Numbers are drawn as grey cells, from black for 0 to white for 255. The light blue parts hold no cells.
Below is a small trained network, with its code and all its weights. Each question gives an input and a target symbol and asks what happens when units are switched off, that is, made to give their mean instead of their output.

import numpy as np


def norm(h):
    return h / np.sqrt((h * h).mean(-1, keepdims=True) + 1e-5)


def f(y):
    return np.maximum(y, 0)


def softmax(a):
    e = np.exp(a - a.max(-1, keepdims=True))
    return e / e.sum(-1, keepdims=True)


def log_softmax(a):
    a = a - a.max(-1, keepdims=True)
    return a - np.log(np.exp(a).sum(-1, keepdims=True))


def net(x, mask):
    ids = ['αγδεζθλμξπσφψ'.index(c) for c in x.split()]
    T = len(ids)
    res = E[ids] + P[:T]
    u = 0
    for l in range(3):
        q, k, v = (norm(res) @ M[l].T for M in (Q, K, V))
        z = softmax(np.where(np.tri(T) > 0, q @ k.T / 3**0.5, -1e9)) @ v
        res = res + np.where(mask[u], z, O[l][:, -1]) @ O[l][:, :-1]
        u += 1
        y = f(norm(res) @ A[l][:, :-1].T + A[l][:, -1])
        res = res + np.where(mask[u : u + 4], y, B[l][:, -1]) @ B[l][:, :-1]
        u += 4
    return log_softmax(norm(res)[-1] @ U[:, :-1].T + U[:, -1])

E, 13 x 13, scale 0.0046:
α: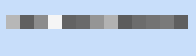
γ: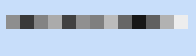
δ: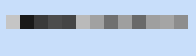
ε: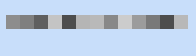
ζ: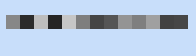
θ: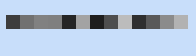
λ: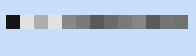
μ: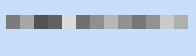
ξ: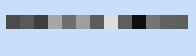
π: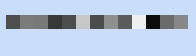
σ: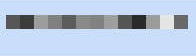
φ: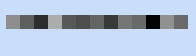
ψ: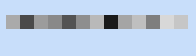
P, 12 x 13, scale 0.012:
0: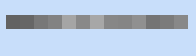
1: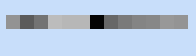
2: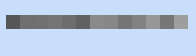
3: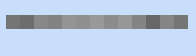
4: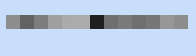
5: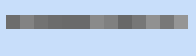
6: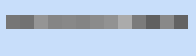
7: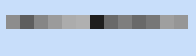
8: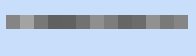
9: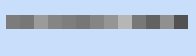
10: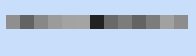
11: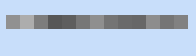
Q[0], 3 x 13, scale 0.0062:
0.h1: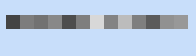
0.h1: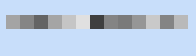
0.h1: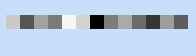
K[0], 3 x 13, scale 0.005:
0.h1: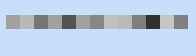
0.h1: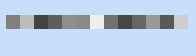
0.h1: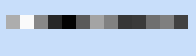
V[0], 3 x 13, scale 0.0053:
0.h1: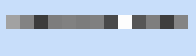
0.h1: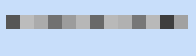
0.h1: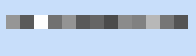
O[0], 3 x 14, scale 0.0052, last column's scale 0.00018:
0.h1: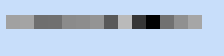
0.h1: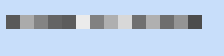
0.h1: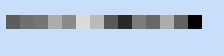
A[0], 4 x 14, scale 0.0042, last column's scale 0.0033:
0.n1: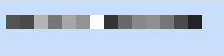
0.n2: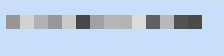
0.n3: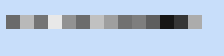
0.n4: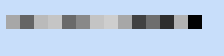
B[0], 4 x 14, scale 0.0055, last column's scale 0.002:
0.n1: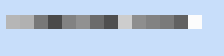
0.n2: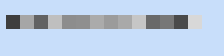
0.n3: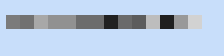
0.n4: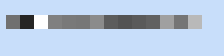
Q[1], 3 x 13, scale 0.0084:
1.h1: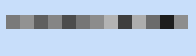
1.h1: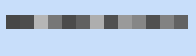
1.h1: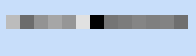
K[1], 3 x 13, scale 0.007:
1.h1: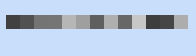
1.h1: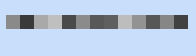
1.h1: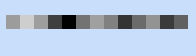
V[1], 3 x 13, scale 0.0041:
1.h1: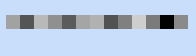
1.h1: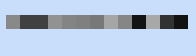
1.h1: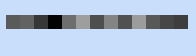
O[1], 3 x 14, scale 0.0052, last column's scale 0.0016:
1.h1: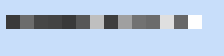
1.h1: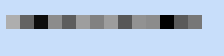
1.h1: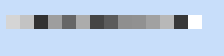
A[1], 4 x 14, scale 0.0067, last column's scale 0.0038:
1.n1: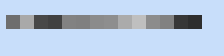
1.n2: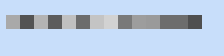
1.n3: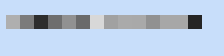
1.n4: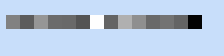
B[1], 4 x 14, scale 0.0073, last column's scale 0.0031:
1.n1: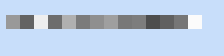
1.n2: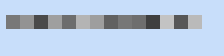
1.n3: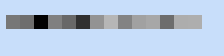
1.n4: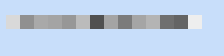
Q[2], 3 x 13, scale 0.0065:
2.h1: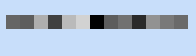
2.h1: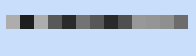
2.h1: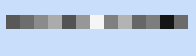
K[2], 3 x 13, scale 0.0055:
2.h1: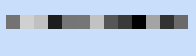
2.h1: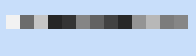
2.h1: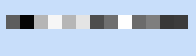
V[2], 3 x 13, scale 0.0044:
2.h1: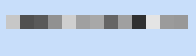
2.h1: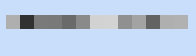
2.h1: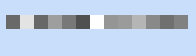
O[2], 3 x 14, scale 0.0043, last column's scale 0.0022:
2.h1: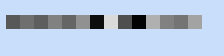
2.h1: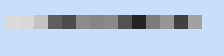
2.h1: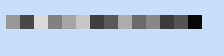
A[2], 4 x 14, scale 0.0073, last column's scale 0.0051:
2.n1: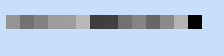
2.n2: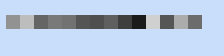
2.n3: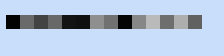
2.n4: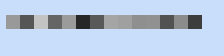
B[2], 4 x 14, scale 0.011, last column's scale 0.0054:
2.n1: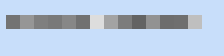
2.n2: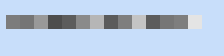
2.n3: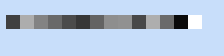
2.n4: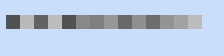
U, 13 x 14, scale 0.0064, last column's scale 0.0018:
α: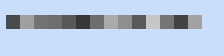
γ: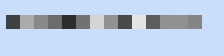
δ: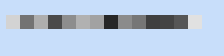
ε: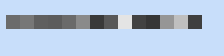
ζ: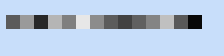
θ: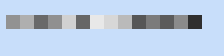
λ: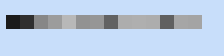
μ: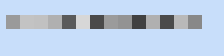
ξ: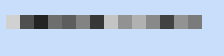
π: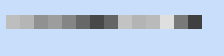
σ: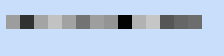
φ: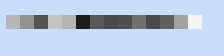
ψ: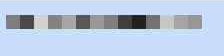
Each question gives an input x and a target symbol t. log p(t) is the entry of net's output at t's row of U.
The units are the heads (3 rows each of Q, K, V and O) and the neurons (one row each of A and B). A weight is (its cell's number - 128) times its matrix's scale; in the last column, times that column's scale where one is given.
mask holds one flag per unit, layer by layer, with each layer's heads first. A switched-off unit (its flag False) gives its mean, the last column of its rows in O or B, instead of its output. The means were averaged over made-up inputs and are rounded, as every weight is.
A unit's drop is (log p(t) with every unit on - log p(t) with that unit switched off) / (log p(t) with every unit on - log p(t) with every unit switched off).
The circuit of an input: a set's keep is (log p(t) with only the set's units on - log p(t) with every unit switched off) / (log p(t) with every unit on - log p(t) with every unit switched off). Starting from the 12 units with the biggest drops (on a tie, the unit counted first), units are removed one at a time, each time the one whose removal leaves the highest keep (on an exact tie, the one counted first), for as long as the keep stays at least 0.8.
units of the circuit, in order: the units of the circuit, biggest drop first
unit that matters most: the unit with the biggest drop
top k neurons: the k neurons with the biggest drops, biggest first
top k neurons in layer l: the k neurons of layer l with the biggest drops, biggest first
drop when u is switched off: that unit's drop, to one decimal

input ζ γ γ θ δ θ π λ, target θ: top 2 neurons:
(2.n1, 2.n3)
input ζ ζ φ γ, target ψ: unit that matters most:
0.n4
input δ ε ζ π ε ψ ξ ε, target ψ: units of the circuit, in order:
(1.h1, 0.h1)
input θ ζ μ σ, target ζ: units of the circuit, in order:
(1.h1, 1.n2, 2.n3, 2.n2)
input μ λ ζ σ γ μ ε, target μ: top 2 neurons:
(1.n4, 0.n3)
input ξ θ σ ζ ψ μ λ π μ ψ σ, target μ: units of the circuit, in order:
(1.h1, 0.h1, 2.n3)
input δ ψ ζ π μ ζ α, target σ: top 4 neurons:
(1.n4, 0.n3, 2.n3, 0.n4)
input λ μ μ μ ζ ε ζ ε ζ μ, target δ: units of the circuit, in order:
(2.h1, 2.n3)
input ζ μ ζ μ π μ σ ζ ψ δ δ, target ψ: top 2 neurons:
(2.n3, 2.n1)
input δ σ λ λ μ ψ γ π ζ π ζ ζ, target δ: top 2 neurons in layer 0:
(0.n1, 0.n3)
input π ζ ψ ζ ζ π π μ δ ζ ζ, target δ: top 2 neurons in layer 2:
(2.n2, 2.n3)
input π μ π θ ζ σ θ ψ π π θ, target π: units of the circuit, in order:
(1.h1, 0.h1, 2.h1)
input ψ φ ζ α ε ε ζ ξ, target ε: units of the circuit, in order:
(0.h1, 2.n3)
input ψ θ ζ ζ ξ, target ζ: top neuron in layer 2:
(2.n3)
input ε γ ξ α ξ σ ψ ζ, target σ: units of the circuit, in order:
(0.h1, 2.n3)
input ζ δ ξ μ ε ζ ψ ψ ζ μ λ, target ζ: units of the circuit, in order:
(1.h1, 0.h1)
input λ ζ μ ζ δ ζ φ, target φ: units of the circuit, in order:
(0.h1, 2.n3, 2.n2)
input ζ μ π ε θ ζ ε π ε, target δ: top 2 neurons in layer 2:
(2.n2, 2.n4)
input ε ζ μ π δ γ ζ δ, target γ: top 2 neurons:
(2.n2, 2.n4)
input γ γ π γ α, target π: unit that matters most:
1.h1
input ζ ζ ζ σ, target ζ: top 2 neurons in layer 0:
(0.n1, 0.n2)
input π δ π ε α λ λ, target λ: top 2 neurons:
(0.n3, 2.n3)
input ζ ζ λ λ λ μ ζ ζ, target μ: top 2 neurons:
(2.n4, 2.n3)
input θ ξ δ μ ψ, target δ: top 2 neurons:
(2.n3, 2.n2)
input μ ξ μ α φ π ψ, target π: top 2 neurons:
(1.n4, 2.n2)
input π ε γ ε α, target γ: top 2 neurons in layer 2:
(2.n2, 2.n4)
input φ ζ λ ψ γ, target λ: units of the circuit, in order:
(2.h1)
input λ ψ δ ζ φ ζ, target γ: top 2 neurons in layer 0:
(0.n1, 0.n3)
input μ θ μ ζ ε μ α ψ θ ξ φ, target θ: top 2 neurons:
(2.n1, 2.n3)
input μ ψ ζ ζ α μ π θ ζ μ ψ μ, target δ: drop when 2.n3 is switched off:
0.1
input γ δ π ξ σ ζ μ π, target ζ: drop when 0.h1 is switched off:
0.2
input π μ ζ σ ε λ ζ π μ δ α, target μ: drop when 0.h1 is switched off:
0.3
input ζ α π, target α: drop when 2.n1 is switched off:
0.0
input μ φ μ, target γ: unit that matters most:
2.h1
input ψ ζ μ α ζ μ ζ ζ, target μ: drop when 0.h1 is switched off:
0.1
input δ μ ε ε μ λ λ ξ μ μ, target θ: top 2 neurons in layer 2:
(2.n2, 2.n3)
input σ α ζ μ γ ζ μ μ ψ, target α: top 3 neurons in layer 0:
(0.n4, 0.n3, 0.n1)
